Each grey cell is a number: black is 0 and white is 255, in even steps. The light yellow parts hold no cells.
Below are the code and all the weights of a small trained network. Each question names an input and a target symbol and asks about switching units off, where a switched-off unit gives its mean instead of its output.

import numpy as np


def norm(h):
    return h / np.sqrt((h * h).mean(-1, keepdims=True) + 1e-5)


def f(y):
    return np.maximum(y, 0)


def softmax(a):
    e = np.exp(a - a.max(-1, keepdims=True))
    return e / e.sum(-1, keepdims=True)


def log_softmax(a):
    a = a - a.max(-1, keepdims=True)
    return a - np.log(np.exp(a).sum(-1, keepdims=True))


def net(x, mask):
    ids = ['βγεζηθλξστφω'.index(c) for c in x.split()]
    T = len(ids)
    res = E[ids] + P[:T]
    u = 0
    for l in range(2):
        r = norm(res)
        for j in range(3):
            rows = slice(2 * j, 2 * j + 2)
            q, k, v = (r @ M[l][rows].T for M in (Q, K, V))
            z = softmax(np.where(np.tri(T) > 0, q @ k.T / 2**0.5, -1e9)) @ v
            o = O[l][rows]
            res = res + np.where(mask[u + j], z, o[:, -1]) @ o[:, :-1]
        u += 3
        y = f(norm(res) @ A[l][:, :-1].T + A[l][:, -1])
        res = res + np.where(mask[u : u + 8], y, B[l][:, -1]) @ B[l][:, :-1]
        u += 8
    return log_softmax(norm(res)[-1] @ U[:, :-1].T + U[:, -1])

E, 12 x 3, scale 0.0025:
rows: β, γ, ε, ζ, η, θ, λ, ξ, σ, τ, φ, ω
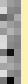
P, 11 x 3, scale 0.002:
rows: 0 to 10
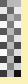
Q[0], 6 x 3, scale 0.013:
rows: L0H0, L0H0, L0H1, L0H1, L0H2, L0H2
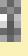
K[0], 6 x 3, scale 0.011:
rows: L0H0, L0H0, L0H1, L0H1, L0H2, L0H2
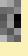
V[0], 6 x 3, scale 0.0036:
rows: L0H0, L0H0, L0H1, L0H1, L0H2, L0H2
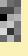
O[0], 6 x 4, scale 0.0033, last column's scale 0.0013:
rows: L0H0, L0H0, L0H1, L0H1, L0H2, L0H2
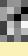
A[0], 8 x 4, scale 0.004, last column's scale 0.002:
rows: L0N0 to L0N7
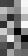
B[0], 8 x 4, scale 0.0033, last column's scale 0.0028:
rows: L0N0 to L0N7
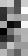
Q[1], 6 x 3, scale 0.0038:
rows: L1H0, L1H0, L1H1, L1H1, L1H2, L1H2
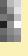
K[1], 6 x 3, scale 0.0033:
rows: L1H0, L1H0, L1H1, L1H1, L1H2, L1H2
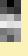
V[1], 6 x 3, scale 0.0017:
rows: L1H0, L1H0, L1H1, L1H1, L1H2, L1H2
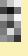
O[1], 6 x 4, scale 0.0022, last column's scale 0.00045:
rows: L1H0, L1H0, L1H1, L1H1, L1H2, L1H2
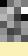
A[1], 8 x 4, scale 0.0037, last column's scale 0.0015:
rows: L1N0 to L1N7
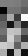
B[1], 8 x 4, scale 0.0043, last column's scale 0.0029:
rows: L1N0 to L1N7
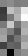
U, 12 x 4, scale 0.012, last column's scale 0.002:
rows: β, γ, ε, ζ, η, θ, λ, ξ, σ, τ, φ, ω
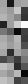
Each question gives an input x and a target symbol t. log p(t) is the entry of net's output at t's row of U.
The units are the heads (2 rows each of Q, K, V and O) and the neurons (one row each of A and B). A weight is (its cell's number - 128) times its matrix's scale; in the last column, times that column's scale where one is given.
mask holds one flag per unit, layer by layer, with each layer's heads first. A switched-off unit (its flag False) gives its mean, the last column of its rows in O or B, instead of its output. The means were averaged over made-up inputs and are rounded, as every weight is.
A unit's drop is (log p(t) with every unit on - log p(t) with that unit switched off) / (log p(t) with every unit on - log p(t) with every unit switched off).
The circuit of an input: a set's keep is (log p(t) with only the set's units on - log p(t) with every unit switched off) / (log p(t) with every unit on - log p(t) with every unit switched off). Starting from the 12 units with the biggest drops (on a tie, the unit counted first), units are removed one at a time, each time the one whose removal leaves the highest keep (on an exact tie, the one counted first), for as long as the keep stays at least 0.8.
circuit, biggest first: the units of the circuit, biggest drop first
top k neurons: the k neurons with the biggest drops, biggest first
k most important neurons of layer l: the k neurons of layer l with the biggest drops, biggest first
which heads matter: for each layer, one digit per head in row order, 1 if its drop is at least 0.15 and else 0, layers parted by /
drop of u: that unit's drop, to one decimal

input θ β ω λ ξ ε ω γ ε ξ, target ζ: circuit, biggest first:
[L0N3; L0H2]
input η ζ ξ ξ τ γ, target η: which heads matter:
010 / 000
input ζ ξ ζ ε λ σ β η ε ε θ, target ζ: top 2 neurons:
[L0N4; L1N1]
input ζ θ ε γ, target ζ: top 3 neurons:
[L0N4; L0N1; L0N3]
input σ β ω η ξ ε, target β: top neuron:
[L1N7]
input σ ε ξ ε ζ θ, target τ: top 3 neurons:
[L1N2; L0N3; L1N1]
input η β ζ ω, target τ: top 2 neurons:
[L0N0; L1N2]
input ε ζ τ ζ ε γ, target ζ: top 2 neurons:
[L0N4; L0N3]
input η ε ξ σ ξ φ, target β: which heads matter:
010 / 000
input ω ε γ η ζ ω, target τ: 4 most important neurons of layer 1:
[L1N2; L1N4; L1N1; L1N6]
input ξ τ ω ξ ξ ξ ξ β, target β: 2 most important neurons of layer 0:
[L0N0; L0N6]
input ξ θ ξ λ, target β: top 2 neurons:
[L0N0; L1N7]
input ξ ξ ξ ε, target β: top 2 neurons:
[L0N0; L1N7]
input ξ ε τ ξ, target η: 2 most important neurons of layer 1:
[L1N1; L1N4]
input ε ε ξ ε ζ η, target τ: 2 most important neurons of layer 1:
[L1N2; L1N4]
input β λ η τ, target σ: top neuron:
[L1N6]
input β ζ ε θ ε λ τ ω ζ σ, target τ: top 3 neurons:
[L1N2; L0N3; L1N1]
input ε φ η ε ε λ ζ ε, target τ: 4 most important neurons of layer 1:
[L1N2; L1N4; L1N1; L1N6]
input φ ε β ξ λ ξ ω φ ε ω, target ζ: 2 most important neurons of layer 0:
[L0N2; L0N3]
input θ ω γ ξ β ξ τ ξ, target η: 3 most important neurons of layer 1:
[L1N6; L1N1; L1N4]
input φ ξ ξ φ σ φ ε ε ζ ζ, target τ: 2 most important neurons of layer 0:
[L0N3; L0N1]
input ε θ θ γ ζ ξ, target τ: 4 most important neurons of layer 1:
[L1N2; L1N4; L1N1; L1N6]
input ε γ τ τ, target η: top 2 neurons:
[L1N6; L1N1]
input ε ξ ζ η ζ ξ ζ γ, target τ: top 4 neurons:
[L1N2; L0N3; L1N1; L0N1]
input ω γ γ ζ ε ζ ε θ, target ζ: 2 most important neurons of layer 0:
[L0N4; L0N3]
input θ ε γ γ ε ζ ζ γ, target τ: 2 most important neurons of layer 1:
[L1N2; L1N1]
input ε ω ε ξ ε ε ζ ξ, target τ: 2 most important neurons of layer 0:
[L0N3; L0N0]
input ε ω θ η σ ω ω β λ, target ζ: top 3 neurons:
[L0N4; L1N1; L1N2]
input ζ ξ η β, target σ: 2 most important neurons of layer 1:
[L1N6; L1N1]
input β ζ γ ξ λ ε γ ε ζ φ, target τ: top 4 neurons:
[L1N2; L0N3; L1N1; L0N1]
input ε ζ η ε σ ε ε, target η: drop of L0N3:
0.3
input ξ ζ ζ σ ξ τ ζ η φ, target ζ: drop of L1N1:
0.2
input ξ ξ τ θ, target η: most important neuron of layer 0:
[L0N1]
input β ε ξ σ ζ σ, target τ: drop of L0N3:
0.8
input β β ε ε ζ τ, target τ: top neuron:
[L1N2]
